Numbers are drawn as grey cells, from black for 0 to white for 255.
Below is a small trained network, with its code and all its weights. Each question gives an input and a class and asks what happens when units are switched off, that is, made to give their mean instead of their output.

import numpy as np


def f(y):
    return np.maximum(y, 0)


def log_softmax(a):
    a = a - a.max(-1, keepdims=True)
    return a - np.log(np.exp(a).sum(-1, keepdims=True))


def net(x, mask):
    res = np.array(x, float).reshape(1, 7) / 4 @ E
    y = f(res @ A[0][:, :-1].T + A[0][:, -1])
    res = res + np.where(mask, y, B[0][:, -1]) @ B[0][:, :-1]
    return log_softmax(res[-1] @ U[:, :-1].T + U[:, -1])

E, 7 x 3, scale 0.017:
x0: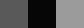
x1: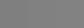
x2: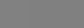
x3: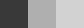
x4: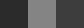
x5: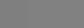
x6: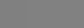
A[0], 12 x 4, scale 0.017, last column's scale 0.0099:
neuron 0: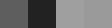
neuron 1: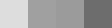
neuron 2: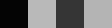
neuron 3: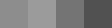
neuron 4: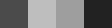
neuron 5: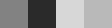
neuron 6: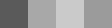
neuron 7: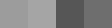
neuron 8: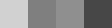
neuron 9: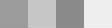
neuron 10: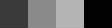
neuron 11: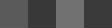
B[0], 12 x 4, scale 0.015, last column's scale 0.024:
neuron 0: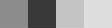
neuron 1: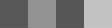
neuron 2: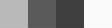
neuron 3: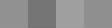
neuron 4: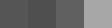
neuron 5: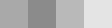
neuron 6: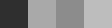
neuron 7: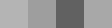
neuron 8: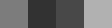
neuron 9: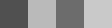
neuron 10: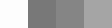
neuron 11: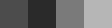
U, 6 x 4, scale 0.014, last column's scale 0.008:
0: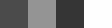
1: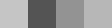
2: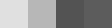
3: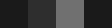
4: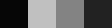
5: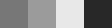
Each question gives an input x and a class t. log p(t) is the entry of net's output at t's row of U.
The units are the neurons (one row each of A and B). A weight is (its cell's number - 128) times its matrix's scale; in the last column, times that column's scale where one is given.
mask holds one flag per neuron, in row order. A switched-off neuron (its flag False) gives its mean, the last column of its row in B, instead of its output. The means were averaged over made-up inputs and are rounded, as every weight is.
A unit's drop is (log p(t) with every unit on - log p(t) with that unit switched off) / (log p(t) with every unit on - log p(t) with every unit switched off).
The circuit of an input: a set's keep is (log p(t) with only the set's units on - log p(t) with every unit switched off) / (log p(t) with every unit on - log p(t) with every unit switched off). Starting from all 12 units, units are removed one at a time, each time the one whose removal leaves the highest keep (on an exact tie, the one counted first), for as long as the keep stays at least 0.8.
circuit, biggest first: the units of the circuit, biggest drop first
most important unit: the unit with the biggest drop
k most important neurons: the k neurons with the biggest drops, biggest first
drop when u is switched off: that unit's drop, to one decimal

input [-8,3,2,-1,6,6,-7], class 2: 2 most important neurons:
[neuron 2; neuron 7]
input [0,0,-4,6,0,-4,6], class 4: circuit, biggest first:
[neuron 6]
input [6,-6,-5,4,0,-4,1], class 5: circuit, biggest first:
[neuron 2; neuron 5]
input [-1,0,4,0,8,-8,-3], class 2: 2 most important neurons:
[neuron 2; neuron 6]
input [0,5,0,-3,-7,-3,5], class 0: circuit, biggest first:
[neuron 1; neuron 0]
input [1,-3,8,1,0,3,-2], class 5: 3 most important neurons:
[neuron 2; neuron 8; neuron 11]
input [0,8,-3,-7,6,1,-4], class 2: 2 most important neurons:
[neuron 0; neuron 6]
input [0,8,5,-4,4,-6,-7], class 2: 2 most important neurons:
[neuron 0; neuron 6]
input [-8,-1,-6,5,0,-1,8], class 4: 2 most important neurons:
[neuron 6; neuron 9]
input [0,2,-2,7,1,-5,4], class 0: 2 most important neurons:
[neuron 6; neuron 10]
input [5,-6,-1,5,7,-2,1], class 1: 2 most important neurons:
[neuron 10; neuron 2]
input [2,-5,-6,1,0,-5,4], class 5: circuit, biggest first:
[neuron 2; neuron 8]
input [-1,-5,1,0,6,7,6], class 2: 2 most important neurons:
[neuron 2; neuron 6]
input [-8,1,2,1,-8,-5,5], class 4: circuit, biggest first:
[neuron 9]
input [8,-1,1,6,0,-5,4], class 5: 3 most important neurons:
[neuron 2; neuron 6; neuron 5]
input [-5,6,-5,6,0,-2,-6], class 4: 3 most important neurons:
[neuron 6; neuron 9; neuron 8]
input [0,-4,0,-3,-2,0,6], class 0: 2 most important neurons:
[neuron 0; neuron 10]
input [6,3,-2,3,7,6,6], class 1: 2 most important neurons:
[neuron 10; neuron 2]
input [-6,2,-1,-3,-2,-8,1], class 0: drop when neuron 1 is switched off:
0.2
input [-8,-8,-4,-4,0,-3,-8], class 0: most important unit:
neuron 9
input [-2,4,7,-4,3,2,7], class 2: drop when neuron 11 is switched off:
0.1
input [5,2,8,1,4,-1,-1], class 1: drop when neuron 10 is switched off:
0.0
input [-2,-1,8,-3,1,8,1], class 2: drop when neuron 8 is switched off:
0.2
